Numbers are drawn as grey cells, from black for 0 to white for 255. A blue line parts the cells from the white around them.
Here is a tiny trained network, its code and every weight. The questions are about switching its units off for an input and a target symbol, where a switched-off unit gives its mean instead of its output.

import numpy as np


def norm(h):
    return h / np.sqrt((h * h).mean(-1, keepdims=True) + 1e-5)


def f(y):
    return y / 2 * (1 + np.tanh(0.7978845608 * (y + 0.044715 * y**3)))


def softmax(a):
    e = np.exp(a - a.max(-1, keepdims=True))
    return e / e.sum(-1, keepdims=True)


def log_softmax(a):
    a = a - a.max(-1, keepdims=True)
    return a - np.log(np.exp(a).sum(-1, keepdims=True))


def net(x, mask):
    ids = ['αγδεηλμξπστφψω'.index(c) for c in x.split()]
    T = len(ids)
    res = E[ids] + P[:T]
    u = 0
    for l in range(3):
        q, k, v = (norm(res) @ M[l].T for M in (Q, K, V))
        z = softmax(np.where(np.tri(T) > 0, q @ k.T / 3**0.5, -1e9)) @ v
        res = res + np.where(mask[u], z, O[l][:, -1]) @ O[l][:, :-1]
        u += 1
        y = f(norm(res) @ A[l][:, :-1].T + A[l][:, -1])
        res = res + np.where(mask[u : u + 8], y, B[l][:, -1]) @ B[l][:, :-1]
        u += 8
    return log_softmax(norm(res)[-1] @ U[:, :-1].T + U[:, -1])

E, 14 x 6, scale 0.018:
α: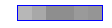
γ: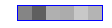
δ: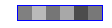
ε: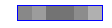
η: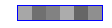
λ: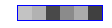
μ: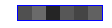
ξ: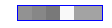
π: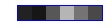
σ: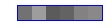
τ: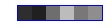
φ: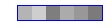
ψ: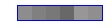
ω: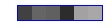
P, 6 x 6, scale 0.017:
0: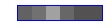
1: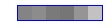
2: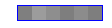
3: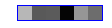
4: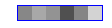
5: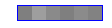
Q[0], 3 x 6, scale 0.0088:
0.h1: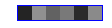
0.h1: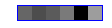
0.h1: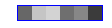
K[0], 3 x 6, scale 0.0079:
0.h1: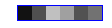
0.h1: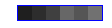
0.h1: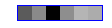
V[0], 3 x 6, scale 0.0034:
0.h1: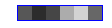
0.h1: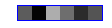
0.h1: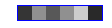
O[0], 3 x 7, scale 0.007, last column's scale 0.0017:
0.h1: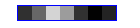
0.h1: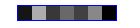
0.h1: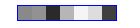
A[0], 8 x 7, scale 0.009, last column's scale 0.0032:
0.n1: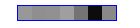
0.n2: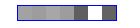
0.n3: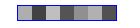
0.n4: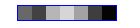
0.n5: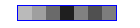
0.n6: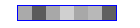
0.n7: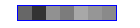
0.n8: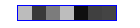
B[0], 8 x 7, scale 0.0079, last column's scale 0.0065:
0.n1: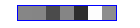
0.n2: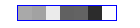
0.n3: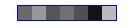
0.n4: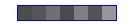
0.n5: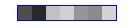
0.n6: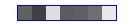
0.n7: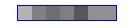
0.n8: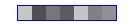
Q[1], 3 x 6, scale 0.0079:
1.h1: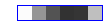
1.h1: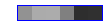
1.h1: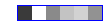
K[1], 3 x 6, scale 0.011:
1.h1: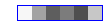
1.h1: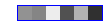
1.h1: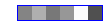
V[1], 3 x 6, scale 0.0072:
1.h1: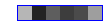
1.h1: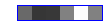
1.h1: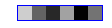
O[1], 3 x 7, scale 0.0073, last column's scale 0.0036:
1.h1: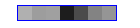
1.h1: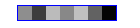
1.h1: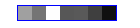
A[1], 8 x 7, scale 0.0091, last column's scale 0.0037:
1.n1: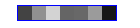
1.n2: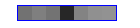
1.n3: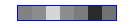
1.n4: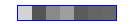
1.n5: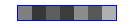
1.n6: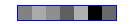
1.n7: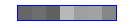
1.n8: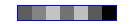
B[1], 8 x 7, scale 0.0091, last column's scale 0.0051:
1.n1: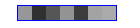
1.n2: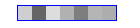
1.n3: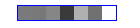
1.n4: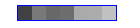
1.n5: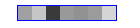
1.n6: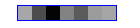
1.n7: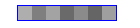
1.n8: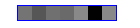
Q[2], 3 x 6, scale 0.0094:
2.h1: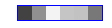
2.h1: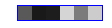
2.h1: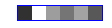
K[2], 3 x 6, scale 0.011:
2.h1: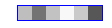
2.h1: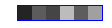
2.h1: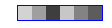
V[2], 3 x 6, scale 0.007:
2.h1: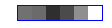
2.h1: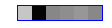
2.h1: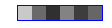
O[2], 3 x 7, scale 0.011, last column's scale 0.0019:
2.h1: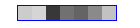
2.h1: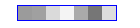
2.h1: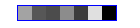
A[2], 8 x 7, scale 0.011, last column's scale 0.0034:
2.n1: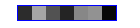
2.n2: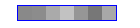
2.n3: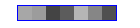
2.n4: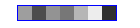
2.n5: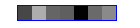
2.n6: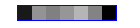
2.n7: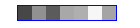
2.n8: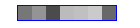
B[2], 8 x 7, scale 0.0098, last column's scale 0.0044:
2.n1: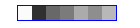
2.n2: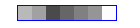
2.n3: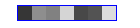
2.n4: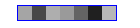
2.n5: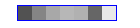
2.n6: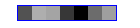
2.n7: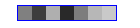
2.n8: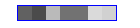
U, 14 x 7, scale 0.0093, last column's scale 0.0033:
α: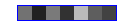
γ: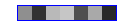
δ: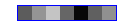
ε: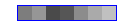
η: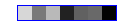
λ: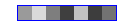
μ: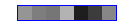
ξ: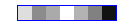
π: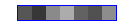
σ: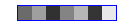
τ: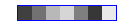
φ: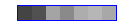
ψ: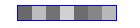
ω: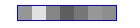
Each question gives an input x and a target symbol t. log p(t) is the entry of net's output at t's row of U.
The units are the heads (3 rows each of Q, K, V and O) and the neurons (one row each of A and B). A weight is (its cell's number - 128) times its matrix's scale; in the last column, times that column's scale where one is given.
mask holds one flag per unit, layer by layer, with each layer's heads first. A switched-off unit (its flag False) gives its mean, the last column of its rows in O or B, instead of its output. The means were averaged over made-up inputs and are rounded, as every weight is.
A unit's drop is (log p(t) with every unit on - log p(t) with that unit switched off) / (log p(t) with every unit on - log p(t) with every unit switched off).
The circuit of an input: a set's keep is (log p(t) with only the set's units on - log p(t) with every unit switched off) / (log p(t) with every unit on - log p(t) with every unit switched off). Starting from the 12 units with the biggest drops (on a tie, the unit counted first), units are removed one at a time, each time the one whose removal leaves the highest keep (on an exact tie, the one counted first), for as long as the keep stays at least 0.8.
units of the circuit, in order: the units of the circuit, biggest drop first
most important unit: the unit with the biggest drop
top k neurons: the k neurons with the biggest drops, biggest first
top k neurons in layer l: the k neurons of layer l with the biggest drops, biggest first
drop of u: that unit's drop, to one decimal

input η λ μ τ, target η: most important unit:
1.h1
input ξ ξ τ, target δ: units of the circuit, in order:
(2.n6 0.n5)
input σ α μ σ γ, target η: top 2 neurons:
(0.n5 0.n3)
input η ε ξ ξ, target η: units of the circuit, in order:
(1.h1 0.n1)
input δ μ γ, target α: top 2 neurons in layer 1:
(1.n8 1.n3)
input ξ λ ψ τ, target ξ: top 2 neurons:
(0.n8 1.n2)
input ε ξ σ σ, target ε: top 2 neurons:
(0.n6 1.n5)
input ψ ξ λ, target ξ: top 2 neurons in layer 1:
(1.n3 1.n7)
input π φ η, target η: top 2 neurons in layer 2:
(2.n3 2.n5)
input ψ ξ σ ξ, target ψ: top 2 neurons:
(0.n3 0.n2)
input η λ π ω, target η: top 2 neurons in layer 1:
(1.n2 1.n5)
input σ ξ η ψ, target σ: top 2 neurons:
(0.n8 0.n3)
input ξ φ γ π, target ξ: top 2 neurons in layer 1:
(1.n2 1.n5)
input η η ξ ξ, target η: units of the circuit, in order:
(1.h1)
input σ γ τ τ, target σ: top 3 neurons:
(0.n8 1.n5 1.n6)
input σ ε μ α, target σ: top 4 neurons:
(0.n3 0.n5 2.n3 0.n2)
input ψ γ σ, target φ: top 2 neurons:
(0.n6 0.n2)
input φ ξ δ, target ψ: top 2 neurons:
(0.n1 2.n5)
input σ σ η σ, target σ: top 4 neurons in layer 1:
(1.n6 1.n1 1.n7 1.n4)
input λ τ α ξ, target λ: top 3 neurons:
(0.n1 0.n5 1.n4)
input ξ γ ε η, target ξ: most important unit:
0.n8
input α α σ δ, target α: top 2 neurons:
(0.n5 1.n5)
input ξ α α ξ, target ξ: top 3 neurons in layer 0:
(0.n8 0.n1 0.n3)
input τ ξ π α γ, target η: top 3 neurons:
(0.n5 0.n2 0.n3)
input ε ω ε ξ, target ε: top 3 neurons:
(0.n6 0.n3 1.n4)
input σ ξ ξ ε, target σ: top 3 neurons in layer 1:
(1.n6 1.n1 1.n7)
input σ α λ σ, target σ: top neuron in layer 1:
(1.n6)
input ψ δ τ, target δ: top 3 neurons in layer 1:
(1.n6 1.n7 1.n1)
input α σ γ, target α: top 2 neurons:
(0.n6 0.n3)
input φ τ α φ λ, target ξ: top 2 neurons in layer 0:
(0.n5 0.n1)
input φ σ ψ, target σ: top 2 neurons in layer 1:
(1.n8 1.n1)
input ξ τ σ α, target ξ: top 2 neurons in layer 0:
(0.n8 0.n2)
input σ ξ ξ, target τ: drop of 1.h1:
0.1
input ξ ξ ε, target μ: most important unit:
1.n6
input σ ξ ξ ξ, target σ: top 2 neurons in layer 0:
(0.n3 0.n6)
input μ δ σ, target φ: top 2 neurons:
(0.n6 2.n8)
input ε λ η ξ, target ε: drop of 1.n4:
0.3
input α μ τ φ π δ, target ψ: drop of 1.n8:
-0.1
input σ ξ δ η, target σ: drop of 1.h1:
0.2
